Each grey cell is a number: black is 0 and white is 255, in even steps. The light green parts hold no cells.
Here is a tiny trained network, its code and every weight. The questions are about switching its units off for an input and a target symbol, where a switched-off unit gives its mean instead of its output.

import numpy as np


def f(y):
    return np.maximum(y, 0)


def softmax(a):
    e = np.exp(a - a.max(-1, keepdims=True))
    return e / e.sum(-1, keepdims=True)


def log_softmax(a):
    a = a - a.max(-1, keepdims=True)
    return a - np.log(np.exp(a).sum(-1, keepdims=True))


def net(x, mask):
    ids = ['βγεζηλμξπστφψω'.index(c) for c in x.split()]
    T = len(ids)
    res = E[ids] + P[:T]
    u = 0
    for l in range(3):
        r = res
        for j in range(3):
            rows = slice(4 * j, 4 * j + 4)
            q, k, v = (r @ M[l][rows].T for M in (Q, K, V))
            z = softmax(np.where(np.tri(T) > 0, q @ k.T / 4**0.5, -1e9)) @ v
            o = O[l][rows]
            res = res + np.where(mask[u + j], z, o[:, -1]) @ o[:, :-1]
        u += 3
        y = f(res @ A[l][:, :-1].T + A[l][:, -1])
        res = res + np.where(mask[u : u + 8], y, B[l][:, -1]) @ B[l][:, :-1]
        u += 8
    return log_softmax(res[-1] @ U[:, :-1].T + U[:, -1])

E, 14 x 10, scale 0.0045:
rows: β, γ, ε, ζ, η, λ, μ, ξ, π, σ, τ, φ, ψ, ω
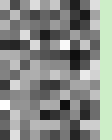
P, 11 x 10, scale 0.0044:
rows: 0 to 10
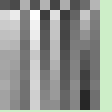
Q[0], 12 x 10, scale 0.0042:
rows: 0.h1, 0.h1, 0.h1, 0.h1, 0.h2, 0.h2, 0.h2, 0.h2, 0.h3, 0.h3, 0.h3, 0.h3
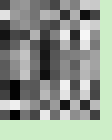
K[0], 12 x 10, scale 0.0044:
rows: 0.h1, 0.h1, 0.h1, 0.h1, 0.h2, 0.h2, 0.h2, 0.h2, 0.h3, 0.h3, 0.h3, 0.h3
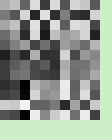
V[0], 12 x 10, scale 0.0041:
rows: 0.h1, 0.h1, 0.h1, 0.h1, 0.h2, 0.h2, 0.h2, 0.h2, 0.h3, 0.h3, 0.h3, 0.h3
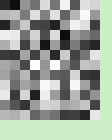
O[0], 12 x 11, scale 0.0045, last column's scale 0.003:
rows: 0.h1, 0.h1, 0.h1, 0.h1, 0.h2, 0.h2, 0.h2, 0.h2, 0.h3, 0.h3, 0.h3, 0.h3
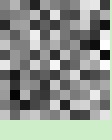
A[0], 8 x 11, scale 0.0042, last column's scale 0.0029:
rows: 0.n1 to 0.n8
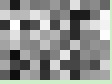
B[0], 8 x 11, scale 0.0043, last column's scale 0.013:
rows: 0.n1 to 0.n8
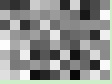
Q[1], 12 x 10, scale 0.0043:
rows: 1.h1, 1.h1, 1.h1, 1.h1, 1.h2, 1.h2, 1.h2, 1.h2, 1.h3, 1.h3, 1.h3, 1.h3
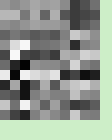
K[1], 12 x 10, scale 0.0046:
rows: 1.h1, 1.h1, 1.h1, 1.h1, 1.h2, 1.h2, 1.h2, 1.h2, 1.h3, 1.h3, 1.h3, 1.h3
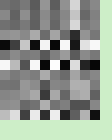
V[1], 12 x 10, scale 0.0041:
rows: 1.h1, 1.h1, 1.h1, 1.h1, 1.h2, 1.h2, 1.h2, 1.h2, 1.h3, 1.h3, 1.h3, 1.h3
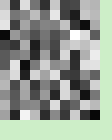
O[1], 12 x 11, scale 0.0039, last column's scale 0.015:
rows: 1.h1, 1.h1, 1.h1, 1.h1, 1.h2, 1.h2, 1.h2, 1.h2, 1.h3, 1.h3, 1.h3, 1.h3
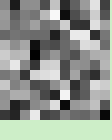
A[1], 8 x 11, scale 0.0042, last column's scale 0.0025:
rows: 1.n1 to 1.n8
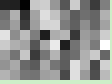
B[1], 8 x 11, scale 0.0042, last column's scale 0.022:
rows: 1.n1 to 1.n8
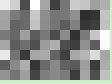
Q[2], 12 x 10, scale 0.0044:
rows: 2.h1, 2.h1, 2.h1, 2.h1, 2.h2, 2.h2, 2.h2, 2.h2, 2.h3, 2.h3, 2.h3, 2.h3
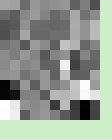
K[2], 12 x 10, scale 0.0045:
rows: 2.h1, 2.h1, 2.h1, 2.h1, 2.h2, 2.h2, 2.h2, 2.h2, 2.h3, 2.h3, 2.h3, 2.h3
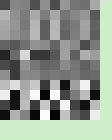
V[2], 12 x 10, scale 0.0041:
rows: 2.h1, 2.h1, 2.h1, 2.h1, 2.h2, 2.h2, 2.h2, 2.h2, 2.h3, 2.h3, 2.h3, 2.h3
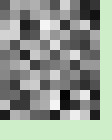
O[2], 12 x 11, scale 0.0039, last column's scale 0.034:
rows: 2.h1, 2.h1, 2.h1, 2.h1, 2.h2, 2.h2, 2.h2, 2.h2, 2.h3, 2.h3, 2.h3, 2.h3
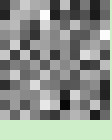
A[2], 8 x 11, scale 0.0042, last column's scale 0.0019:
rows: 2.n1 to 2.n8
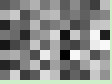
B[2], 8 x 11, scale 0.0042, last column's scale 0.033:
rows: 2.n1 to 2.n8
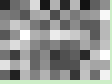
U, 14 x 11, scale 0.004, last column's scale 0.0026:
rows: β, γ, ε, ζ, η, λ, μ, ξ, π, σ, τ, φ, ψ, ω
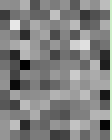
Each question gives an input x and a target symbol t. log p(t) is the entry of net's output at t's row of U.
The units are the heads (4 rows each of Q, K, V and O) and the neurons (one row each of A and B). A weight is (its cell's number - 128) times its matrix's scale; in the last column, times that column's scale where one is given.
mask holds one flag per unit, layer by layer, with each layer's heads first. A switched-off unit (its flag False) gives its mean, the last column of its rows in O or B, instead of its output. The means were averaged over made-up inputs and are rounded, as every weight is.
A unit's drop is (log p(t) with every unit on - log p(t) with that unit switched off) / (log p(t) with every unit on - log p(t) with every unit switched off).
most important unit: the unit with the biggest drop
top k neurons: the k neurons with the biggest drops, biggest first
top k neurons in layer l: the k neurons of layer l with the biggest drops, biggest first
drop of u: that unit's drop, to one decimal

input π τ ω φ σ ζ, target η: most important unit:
0.h1
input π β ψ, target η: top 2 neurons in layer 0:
(0.n3, 0.n2)
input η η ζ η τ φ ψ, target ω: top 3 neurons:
(2.n6, 0.n3, 0.n2)
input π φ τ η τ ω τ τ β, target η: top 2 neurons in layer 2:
(2.n6, 2.n8)
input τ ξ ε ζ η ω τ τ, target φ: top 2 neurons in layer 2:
(2.n7, 2.n5)
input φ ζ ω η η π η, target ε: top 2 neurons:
(2.n8, 2.n6)
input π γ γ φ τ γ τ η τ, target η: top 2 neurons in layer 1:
(1.n5, 1.n1)
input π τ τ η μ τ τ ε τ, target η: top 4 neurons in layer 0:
(0.n3, 0.n4, 0.n2, 0.n7)
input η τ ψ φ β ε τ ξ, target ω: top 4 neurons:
(2.n6, 0.n3, 0.n2, 2.n4)
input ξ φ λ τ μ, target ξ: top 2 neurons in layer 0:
(0.n2, 0.n7)
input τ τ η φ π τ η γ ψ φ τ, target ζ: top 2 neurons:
(1.n1, 0.n8)
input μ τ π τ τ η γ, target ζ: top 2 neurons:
(0.n3, 2.n2)
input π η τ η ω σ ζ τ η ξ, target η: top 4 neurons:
(0.n3, 0.n2, 2.n6, 0.n4)
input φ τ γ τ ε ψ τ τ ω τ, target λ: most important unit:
2.h2
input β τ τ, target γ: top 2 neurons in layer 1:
(1.n3, 1.n2)
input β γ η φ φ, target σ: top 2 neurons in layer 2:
(2.n4, 2.n6)
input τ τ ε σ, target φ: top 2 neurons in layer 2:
(2.n8, 2.n4)
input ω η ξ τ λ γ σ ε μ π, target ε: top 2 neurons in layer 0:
(0.n3, 0.n8)
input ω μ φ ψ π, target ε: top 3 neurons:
(0.n3, 2.n8, 2.n6)
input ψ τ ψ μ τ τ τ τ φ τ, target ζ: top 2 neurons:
(1.n1, 0.n7)
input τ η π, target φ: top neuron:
(2.n8)
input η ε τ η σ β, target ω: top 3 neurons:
(2.n6, 0.n3, 0.n2)
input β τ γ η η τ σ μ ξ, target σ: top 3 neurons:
(2.n4, 2.n6, 1.n6)
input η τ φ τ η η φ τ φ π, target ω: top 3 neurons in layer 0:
(0.n3, 0.n2, 0.n4)
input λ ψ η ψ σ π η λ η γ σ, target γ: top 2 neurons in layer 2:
(2.n2, 2.n8)
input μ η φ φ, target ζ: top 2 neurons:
(0.n3, 2.n2)
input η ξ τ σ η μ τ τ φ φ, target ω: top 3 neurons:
(0.n3, 2.n6, 0.n2)
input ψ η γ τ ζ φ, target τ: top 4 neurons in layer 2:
(2.n8, 2.n6, 2.n4, 2.n2)
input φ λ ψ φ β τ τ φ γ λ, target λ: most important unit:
2.h1
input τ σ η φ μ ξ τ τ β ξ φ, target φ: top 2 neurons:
(2.n7, 2.n5)
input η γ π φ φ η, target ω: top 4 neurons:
(2.n6, 0.n3, 0.n2, 2.n4)
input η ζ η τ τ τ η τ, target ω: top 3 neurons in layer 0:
(0.n3, 0.n2, 0.n4)
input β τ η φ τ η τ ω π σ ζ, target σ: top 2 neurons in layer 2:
(2.n4, 2.n6)
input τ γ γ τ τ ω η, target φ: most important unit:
2.h1
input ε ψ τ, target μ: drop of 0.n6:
0.1
